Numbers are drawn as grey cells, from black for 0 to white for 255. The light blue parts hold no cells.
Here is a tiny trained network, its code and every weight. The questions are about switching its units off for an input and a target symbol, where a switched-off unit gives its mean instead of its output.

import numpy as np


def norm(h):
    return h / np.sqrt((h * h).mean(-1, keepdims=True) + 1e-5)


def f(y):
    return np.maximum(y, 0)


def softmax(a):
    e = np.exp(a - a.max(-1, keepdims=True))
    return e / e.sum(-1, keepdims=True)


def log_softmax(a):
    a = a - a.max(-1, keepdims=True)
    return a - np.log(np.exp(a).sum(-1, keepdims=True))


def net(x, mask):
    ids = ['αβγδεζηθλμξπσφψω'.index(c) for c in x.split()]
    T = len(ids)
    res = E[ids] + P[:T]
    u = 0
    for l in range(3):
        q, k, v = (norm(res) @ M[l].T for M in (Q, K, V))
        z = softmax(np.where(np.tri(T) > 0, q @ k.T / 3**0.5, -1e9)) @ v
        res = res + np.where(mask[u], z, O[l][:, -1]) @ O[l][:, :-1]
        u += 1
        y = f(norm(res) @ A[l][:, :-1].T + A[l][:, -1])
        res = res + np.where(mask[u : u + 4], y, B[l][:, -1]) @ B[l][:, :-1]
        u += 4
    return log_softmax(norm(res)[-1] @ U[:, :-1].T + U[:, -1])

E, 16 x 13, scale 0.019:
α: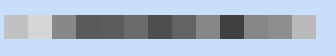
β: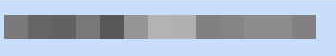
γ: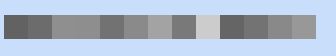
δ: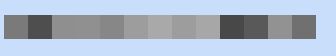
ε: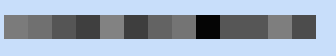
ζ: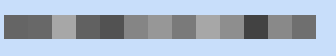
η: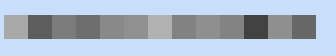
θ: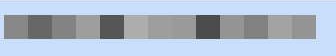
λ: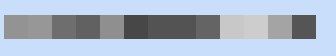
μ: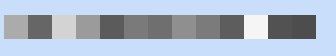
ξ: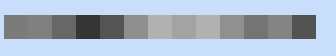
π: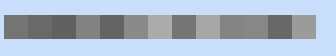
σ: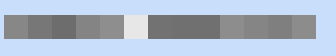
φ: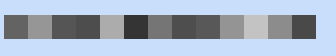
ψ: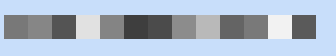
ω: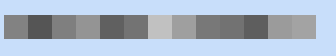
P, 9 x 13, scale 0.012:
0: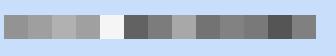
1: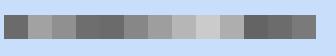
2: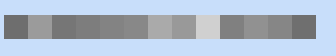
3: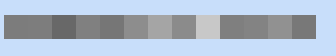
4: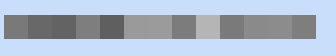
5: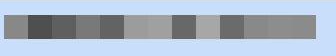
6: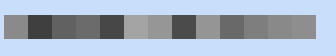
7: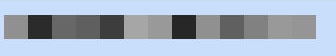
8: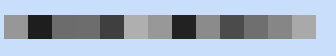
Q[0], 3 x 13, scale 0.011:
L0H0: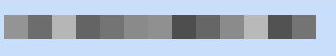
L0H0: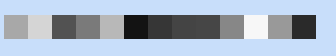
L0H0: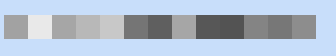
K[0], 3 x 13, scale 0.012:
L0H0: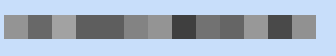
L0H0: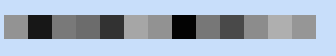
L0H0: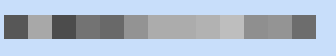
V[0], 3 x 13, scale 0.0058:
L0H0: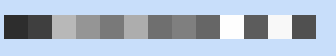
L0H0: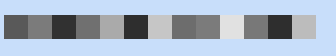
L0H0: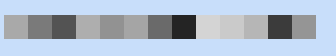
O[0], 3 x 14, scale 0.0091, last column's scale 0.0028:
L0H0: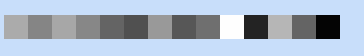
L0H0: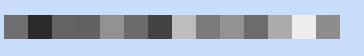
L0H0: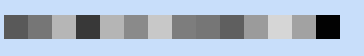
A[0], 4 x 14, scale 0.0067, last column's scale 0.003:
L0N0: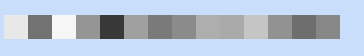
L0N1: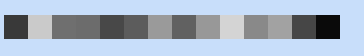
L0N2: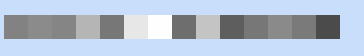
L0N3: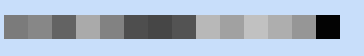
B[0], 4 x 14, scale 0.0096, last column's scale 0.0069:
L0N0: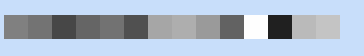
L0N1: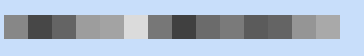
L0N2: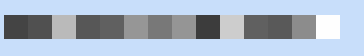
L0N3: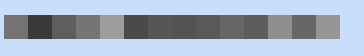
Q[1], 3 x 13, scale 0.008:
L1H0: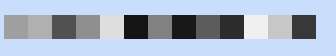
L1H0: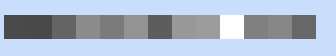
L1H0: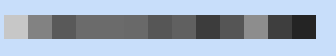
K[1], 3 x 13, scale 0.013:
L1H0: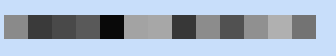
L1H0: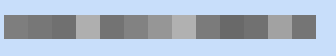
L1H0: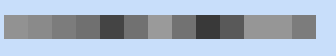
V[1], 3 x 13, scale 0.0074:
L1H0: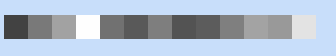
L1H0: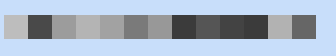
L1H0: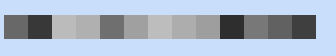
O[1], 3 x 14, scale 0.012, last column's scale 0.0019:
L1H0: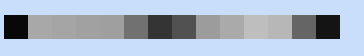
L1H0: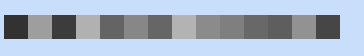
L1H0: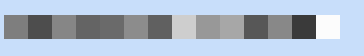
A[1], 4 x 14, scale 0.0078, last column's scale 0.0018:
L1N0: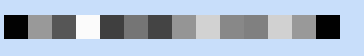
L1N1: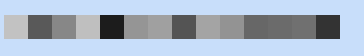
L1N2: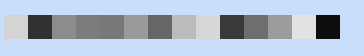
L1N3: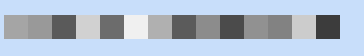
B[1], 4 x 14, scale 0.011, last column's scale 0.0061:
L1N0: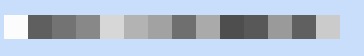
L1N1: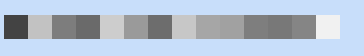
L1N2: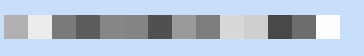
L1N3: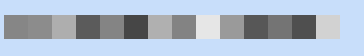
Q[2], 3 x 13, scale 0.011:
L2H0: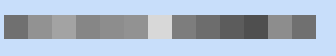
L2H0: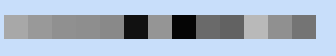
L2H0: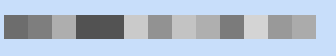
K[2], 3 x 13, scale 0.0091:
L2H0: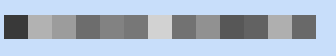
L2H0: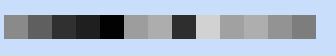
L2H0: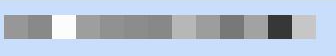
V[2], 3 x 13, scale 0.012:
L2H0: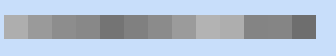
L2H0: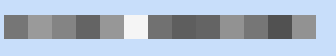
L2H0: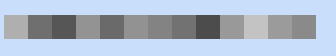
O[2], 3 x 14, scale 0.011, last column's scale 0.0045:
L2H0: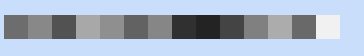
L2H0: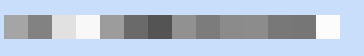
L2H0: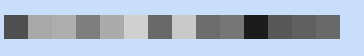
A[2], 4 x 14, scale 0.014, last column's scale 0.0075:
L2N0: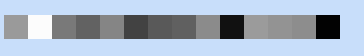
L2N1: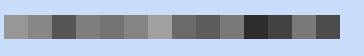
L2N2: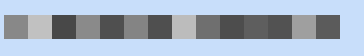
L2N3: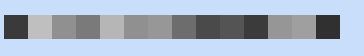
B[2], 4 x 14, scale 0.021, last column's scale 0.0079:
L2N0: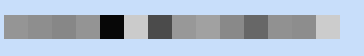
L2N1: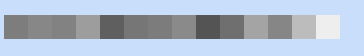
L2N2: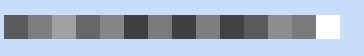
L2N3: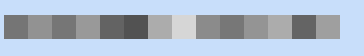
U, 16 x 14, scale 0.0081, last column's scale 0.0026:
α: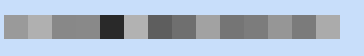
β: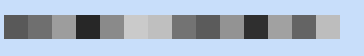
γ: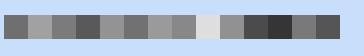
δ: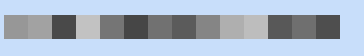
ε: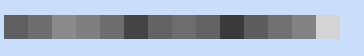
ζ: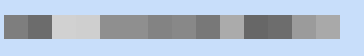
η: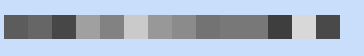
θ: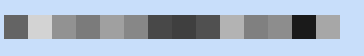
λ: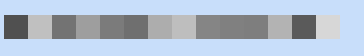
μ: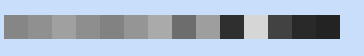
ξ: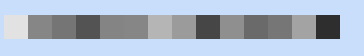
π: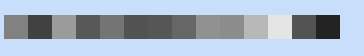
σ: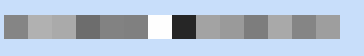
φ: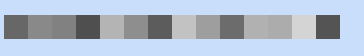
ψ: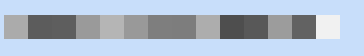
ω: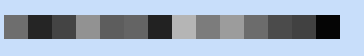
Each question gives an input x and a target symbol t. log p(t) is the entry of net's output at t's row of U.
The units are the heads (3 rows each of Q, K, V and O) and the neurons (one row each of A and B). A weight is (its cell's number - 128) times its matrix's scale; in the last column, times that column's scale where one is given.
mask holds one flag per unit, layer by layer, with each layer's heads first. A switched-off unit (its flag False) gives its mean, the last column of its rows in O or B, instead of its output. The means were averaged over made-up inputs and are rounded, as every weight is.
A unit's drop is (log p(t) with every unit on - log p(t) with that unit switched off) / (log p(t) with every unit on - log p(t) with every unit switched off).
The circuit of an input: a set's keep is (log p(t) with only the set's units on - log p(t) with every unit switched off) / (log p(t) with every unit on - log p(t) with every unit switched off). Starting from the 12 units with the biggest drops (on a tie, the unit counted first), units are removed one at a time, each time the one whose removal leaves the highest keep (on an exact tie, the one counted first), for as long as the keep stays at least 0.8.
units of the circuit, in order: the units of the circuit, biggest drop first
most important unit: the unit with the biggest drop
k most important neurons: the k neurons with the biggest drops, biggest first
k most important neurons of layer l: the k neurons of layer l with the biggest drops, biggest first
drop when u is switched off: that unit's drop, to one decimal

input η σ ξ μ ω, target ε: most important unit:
L2N2
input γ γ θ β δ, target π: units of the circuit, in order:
[L1H0; L2H0]
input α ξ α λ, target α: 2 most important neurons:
[L2N0; L0N2]
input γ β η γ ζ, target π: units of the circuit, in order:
[L1H0; L2H0]
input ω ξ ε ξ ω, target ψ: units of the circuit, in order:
[L1N0; L1H0]
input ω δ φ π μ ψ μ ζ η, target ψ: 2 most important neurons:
[L1N0; L0N0]
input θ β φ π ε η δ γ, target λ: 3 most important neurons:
[L1N1; L2N3; L0N0]
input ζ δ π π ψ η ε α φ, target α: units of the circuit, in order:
[L2N0; L0N2]
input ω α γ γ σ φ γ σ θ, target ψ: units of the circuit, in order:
[L1H0; L1N0; L0H0; L0N2]
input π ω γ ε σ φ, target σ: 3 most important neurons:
[L0N1; L0N2; L1N3]
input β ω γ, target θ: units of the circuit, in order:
[L1N2; L0H0; L2H0; L1H0]
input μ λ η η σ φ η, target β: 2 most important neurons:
[L0N2; L0N0]
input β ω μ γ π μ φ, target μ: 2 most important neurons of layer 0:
[L0N2; L0N1]
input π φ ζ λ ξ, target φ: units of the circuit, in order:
[L0H0]
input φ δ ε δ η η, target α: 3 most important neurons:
[L2N0; L1N2; L1N3]
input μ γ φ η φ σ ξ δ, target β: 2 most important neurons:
[L0N2; L0N0]
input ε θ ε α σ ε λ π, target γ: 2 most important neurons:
[L1N3; L1N1]
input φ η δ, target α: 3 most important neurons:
[L2N0; L1N2; L1N3]
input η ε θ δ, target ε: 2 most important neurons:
[L2N2; L0N2]
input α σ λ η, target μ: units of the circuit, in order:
[L0H0]
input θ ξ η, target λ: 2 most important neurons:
[L2N3; L1N1]
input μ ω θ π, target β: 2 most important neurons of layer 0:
[L0N2; L0N0]
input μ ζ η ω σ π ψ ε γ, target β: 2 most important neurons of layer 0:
[L0N2; L0N0]
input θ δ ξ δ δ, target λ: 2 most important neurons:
[L2N3; L0N0]
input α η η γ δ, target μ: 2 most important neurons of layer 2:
[L2N0; L2N1]
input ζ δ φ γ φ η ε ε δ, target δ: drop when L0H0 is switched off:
0.6
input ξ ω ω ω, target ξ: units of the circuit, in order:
[L1H0]
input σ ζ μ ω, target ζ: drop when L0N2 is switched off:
0.2
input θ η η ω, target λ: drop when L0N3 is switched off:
0.0
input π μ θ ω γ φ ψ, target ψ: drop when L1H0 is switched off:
0.1
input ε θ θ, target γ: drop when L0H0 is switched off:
0.2
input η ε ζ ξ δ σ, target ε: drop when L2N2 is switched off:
0.7
